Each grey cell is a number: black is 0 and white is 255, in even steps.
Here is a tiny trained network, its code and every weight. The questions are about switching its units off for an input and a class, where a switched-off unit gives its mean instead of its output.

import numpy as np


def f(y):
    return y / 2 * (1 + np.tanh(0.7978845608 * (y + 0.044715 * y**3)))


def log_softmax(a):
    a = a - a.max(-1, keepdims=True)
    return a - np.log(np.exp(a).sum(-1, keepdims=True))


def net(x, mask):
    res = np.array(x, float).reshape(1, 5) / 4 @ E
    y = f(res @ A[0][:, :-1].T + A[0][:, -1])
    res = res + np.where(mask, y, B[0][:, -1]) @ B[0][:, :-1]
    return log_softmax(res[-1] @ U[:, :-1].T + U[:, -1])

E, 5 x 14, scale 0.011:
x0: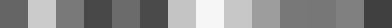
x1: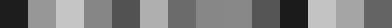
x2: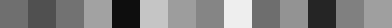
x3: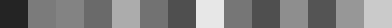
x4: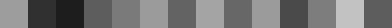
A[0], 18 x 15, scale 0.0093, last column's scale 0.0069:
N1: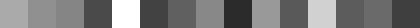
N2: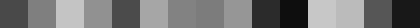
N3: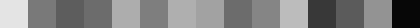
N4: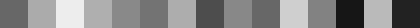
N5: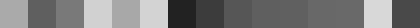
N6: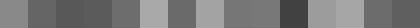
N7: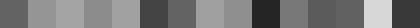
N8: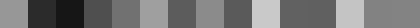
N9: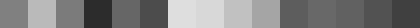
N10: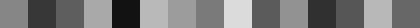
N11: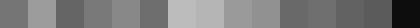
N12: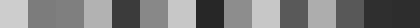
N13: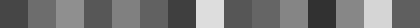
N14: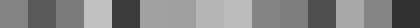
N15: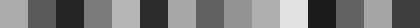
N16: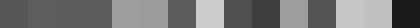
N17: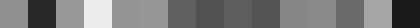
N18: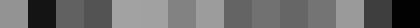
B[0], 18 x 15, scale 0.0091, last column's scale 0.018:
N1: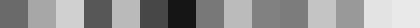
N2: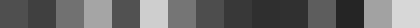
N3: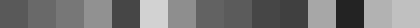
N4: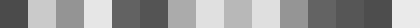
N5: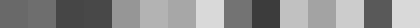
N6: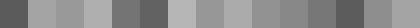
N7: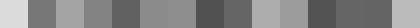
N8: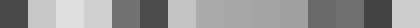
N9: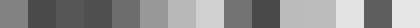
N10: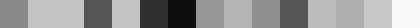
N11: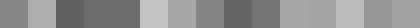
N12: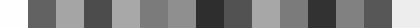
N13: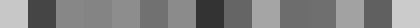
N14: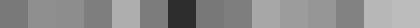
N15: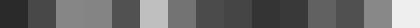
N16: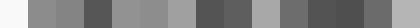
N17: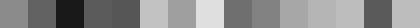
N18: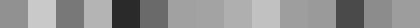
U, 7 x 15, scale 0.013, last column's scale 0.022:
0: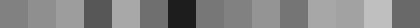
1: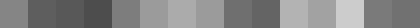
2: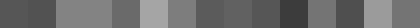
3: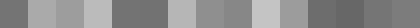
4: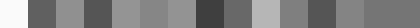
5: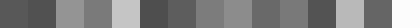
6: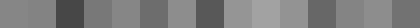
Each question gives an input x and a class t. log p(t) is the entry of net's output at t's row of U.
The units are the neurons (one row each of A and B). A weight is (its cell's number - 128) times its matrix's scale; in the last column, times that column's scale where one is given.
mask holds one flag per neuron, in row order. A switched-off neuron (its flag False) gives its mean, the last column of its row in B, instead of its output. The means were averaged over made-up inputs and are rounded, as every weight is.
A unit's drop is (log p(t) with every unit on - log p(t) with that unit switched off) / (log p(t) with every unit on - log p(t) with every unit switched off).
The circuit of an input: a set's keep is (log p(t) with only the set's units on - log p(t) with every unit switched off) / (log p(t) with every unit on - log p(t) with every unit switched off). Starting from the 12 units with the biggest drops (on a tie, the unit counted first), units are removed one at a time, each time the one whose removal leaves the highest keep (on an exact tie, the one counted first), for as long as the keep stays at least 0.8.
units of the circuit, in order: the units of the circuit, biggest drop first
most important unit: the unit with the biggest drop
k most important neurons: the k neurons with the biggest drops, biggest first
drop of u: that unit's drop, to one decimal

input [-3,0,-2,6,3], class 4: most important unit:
N16
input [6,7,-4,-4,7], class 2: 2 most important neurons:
(N2; N4)
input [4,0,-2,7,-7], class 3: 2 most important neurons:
(N4; N12)
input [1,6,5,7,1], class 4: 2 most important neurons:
(N16; N13)
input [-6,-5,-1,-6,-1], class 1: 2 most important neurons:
(N5; N17)
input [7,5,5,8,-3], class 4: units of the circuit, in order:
(N13; N7)
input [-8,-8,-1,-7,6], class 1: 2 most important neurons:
(N5; N17)
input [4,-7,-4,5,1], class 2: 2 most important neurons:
(N15; N3)
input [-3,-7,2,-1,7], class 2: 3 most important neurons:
(N15; N3; N4)
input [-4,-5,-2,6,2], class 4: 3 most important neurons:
(N16; N13; N2)
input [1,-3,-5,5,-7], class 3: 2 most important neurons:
(N4; N10)
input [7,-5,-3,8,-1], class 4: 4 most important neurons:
(N13; N16; N7; N5)
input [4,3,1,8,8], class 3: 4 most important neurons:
(N8; N6; N12; N18)
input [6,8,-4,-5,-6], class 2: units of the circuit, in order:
(N2)
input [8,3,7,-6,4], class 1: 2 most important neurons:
(N9; N1)
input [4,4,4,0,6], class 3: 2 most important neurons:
(N8; N1)
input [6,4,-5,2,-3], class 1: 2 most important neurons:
(N9; N10)
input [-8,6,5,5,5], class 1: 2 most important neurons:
(N5; N17)
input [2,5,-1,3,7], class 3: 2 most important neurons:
(N8; N15)
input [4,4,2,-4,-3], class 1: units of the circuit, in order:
(N9)
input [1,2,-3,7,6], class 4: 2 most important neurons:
(N16; N13)
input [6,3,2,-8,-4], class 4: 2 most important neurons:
(N12; N5)
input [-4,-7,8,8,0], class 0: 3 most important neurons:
(N10; N12; N14)
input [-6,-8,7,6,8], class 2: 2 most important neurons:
(N15; N3)
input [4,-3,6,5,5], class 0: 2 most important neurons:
(N10; N14)
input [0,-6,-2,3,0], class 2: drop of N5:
0.0
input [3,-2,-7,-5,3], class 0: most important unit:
N1
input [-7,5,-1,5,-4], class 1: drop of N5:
0.5
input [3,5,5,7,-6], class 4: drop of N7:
0.5
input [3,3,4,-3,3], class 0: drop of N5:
0.2
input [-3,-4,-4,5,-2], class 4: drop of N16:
0.6
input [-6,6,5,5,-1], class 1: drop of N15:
0.7
